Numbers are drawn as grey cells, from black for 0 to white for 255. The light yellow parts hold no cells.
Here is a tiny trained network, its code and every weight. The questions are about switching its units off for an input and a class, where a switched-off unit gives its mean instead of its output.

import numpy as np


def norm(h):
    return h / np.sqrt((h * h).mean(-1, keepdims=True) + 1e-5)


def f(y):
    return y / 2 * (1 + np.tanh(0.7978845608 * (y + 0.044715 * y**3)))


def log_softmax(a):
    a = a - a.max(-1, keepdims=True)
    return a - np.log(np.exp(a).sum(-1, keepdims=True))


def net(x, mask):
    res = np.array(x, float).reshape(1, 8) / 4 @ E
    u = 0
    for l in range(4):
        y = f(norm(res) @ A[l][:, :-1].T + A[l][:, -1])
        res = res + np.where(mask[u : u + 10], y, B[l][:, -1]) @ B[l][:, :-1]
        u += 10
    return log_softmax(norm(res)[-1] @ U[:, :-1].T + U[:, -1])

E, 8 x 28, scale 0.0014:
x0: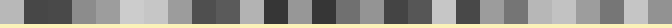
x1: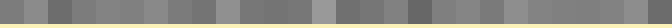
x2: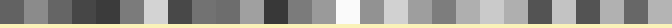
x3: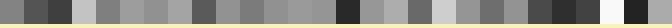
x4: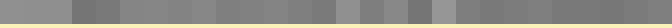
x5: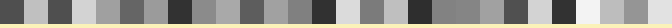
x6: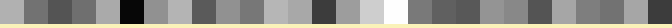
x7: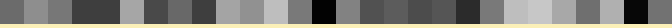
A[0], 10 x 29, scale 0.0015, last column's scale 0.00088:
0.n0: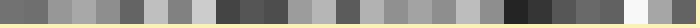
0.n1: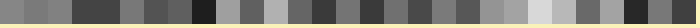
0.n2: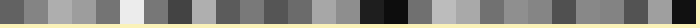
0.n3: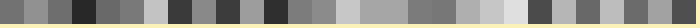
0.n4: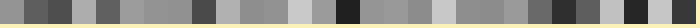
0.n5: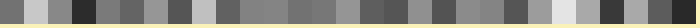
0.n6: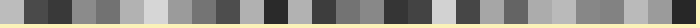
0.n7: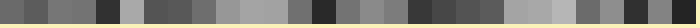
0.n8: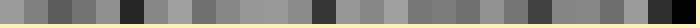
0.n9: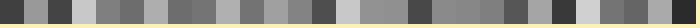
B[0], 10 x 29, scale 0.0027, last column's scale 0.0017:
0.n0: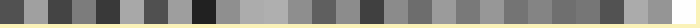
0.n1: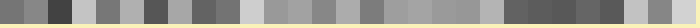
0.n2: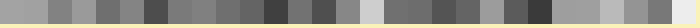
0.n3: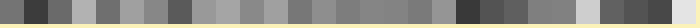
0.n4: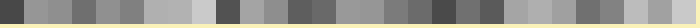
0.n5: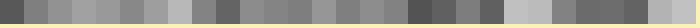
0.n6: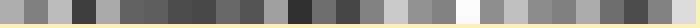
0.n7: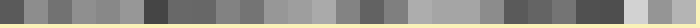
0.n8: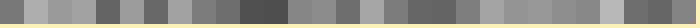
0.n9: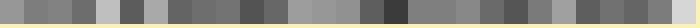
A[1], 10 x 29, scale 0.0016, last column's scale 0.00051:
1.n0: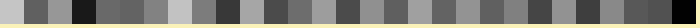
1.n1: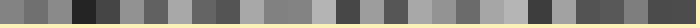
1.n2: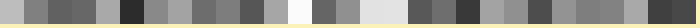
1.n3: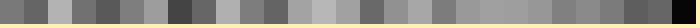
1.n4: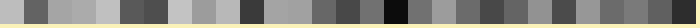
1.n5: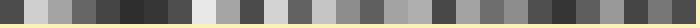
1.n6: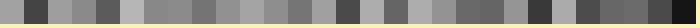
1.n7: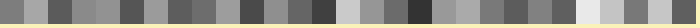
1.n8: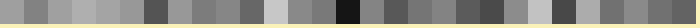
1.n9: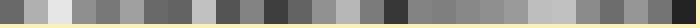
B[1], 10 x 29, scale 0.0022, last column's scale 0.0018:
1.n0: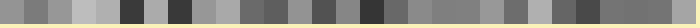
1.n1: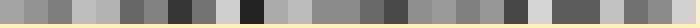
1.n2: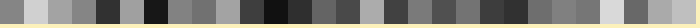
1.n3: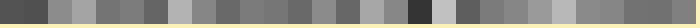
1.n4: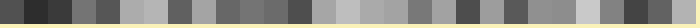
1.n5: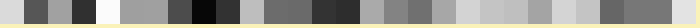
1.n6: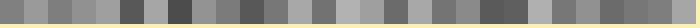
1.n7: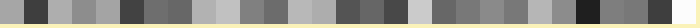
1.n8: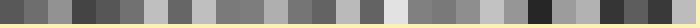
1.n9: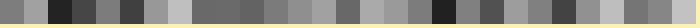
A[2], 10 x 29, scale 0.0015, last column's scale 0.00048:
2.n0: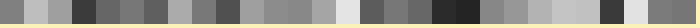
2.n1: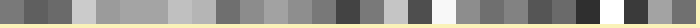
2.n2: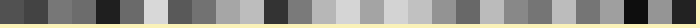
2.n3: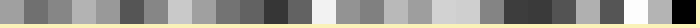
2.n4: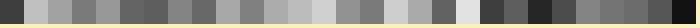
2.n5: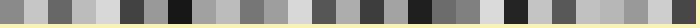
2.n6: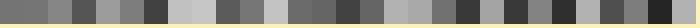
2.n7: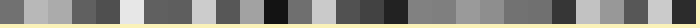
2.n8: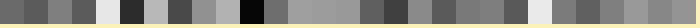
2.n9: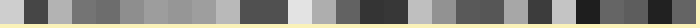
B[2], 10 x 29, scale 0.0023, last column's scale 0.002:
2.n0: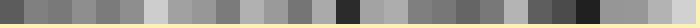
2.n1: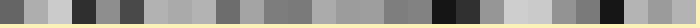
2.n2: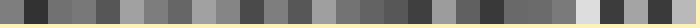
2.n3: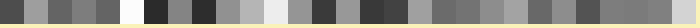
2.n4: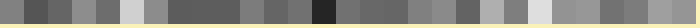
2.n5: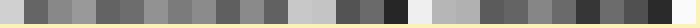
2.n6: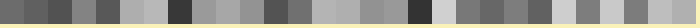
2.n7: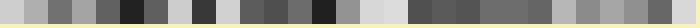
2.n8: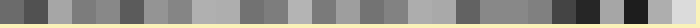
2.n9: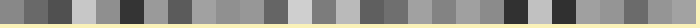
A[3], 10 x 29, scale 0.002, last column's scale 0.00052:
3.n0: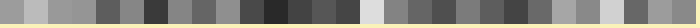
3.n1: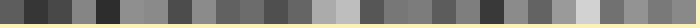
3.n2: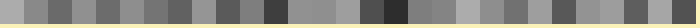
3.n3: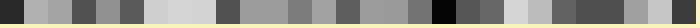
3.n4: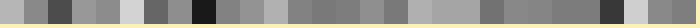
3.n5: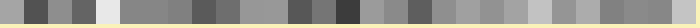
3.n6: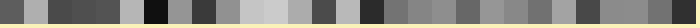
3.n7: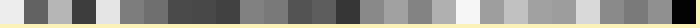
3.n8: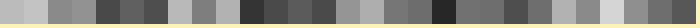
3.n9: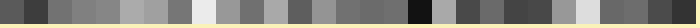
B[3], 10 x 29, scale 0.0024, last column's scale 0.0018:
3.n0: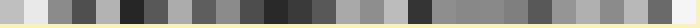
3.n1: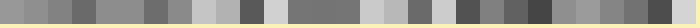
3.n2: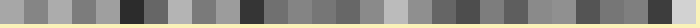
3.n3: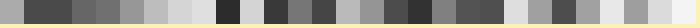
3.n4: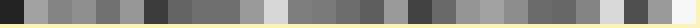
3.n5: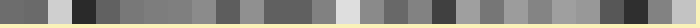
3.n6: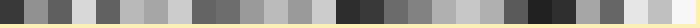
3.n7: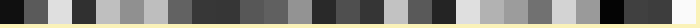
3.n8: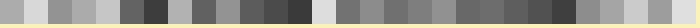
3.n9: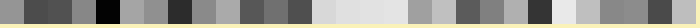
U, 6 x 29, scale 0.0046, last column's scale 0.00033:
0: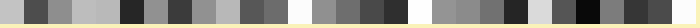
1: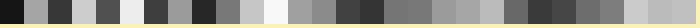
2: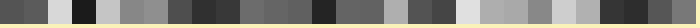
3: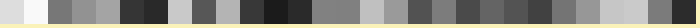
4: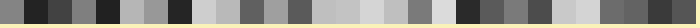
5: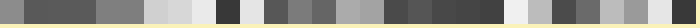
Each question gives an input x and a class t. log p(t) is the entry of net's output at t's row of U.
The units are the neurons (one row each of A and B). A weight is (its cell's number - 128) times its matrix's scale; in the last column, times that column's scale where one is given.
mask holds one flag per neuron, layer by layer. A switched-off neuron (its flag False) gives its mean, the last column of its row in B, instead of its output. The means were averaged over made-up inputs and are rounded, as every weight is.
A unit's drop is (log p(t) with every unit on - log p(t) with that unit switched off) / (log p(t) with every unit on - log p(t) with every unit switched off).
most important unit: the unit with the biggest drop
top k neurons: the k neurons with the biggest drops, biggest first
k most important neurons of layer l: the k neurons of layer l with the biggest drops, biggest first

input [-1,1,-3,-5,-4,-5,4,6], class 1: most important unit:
0.n1
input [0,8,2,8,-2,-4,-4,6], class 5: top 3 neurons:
0.n4; 2.n1; 3.n3
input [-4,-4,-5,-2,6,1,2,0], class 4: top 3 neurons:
1.n4; 0.n6; 3.n9
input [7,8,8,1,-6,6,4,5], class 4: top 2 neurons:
0.n3; 1.n5
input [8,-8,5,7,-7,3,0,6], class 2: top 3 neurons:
0.n6; 0.n0; 2.n3
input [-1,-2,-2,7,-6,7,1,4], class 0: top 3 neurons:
2.n5; 0.n9; 1.n7
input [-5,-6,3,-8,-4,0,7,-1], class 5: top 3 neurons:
3.n3; 0.n5; 2.n0
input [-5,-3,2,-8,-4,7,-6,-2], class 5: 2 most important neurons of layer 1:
1.n1; 1.n9
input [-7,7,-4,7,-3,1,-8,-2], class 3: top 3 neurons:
2.n7; 0.n2; 0.n6
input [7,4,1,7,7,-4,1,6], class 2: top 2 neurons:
0.n6; 0.n0
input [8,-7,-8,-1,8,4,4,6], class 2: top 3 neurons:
0.n6; 0.n3; 3.n7
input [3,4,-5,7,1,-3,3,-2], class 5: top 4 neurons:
2.n1; 0.n4; 0.n3; 3.n3
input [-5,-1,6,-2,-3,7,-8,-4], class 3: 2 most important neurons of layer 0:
0.n2; 0.n6
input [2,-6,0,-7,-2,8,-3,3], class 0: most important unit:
2.n5
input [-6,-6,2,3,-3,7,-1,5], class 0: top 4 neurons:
0.n6; 2.n5; 0.n9; 1.n7
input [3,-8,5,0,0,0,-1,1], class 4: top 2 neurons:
0.n3; 1.n5
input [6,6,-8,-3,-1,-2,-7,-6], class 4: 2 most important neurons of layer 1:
1.n8; 1.n4
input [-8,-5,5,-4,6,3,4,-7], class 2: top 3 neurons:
1.n5; 0.n1; 3.n7
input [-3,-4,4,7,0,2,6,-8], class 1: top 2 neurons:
2.n3; 0.n0
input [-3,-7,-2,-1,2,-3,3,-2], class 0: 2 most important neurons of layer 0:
0.n6; 0.n2
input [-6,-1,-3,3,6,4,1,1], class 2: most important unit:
1.n5
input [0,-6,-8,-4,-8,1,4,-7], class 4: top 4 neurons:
1.n4; 2.n6; 3.n9; 0.n1
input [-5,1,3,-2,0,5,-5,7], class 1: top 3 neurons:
0.n1; 0.n6; 3.n6
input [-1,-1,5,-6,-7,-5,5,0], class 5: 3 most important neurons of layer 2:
2.n0; 2.n5; 2.n7
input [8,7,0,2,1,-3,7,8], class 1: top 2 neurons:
0.n1; 3.n6
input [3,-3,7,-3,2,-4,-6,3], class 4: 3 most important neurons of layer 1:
1.n2; 1.n3; 1.n6
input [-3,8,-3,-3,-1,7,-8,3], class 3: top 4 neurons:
2.n7; 0.n2; 1.n1; 1.n0
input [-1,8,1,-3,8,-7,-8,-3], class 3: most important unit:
2.n7
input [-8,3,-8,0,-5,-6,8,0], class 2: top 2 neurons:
1.n5; 0.n2
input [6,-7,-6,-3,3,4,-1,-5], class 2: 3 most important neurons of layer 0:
0.n6; 0.n3; 0.n1
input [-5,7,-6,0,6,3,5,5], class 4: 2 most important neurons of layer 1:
1.n4; 1.n8
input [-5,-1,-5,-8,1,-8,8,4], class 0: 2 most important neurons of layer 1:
1.n1; 1.n0
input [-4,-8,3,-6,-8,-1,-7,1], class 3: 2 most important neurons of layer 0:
0.n2; 0.n4
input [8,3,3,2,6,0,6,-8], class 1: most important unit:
2.n3
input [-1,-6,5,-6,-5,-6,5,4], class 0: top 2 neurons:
1.n1; 0.n4
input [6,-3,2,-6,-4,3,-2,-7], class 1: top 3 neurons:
2.n3; 0.n0; 1.n5
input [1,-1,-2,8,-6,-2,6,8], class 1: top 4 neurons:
0.n1; 0.n7; 3.n6; 0.n5
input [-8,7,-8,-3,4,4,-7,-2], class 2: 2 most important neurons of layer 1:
1.n5; 1.n2
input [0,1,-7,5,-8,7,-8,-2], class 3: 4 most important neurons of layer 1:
1.n1; 1.n0; 1.n6; 1.n4
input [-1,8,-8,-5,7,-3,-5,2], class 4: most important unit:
1.n8
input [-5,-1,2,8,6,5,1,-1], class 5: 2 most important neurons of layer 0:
0.n4; 0.n6
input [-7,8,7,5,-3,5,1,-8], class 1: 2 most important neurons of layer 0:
0.n0; 0.n6
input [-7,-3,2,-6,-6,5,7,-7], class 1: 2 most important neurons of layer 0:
0.n0; 0.n6
